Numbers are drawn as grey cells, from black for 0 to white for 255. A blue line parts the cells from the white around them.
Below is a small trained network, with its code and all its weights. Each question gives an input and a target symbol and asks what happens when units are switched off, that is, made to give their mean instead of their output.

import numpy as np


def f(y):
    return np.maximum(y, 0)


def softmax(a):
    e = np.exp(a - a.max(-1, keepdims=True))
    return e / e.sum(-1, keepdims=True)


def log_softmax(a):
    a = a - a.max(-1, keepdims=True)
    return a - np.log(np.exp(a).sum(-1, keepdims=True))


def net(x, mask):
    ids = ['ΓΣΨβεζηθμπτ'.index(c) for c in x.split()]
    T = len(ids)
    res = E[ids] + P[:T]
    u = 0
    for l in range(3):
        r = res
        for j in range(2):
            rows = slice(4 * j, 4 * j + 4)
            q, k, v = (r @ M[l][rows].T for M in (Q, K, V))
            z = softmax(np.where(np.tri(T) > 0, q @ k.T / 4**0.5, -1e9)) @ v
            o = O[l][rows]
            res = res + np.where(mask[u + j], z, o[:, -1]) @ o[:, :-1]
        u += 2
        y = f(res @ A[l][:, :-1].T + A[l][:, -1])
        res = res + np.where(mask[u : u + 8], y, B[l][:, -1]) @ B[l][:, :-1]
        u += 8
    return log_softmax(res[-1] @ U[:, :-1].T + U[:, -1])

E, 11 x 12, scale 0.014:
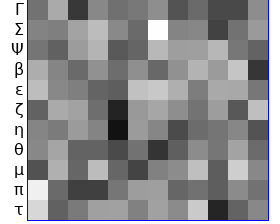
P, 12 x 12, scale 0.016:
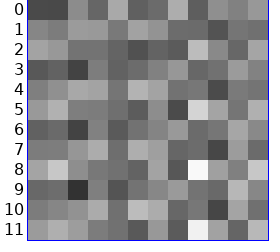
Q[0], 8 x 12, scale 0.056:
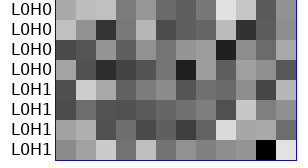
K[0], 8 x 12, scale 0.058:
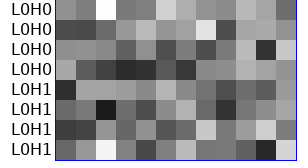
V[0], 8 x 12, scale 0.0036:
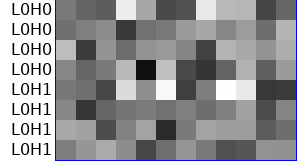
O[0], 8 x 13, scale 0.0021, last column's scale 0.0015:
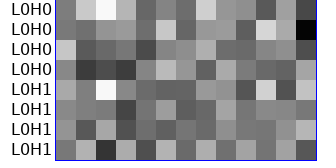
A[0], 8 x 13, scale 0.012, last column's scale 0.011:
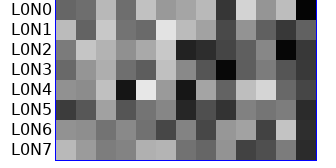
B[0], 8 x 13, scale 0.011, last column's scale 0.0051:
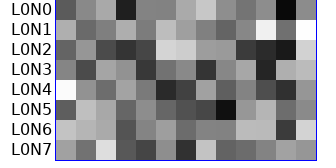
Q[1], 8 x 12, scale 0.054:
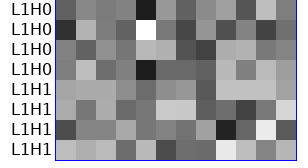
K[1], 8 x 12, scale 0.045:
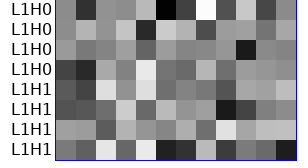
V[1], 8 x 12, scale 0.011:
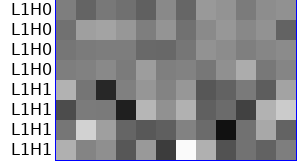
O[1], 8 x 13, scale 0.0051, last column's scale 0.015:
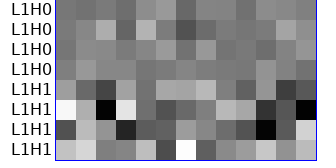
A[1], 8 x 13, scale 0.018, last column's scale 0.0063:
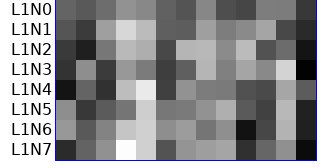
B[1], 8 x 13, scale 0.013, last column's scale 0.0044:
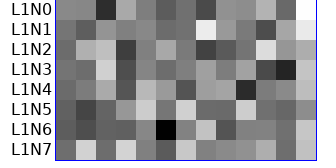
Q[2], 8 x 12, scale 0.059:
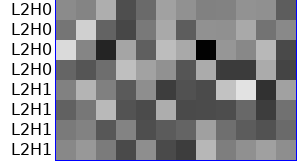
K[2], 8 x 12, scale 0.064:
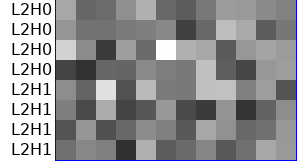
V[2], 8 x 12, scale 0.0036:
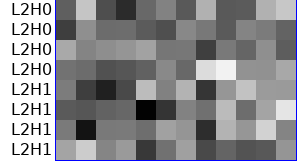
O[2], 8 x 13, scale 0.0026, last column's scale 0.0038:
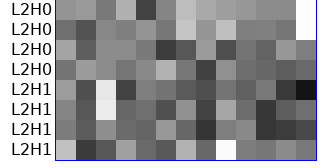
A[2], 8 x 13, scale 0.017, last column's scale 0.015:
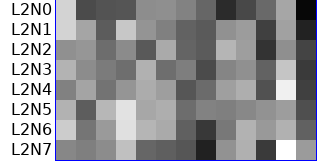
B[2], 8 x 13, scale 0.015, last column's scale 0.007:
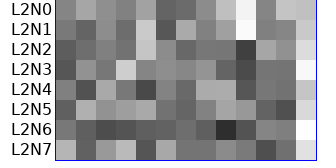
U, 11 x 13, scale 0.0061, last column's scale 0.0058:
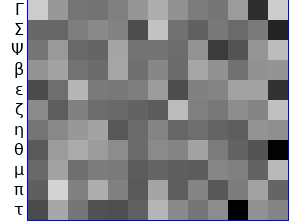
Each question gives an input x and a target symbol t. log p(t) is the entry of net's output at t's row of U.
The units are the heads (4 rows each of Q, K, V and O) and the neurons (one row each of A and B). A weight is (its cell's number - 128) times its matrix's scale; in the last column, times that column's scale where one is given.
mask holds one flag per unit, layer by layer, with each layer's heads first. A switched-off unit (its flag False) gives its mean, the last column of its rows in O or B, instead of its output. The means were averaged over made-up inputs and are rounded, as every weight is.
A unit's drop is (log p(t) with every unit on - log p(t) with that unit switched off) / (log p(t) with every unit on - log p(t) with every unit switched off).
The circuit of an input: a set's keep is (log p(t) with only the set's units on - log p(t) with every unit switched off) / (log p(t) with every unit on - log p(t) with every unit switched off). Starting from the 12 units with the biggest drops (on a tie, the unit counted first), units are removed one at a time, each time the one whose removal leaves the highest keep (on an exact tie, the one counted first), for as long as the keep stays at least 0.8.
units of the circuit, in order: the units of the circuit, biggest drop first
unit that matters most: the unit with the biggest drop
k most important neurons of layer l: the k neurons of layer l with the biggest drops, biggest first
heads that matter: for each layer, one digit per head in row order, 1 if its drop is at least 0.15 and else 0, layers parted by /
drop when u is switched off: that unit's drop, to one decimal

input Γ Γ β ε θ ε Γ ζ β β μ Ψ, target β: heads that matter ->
00 / 01 / 00
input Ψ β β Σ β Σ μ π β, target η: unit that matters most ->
L1H1
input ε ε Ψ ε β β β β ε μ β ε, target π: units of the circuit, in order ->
L0N0, L1H1, L2N3
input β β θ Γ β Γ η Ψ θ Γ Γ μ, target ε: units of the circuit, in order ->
L0N4, L1H1
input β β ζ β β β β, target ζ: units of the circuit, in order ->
L1H1, L1N1
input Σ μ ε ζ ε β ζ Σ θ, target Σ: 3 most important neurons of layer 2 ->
L2N1, L2N6, L2N3
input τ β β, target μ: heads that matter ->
00 / 01 / 01
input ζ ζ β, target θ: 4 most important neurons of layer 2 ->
L2N1, L2N3, L2N7, L2N4
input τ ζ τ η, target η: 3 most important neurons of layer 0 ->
L0N3, L0N2, L0N6
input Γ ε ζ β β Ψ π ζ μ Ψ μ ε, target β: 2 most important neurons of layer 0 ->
L0N5, L0N6
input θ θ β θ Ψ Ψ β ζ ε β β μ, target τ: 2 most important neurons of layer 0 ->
L0N4, L0N5
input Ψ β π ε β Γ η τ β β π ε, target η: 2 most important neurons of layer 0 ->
L0N0, L0N2
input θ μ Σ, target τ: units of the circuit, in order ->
L1H1, L0N5
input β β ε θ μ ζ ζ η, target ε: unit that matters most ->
L0N3
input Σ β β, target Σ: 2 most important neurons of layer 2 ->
L2N1, L2N6
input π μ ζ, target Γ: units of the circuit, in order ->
L0N6, L1H1
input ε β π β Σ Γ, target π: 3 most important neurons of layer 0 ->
L0N4, L0N0, L0N6
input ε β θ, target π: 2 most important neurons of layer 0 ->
L0N4, L0N0
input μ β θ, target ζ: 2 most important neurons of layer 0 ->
L0N2, L0N6
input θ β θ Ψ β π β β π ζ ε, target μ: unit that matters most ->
L2N6
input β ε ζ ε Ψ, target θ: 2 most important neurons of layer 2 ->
L2N5, L2N6
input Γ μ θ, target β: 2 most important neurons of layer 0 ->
L0N6, L0N5
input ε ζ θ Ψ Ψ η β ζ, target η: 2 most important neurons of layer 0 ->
L0N3, L0N2
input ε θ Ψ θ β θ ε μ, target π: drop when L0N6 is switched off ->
0.1
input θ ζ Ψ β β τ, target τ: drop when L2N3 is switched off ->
0.0
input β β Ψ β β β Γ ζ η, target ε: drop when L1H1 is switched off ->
1.0
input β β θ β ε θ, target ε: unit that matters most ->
L0N4
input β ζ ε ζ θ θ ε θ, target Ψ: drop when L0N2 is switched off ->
0.6
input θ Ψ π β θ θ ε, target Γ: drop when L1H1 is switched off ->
0.3
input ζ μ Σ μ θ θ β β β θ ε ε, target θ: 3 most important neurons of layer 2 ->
L2N1, L2N3, L2N4
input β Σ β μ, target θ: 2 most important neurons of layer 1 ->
L1N3, L1N7
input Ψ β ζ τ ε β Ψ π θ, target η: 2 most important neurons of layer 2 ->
L2N7, L2N3
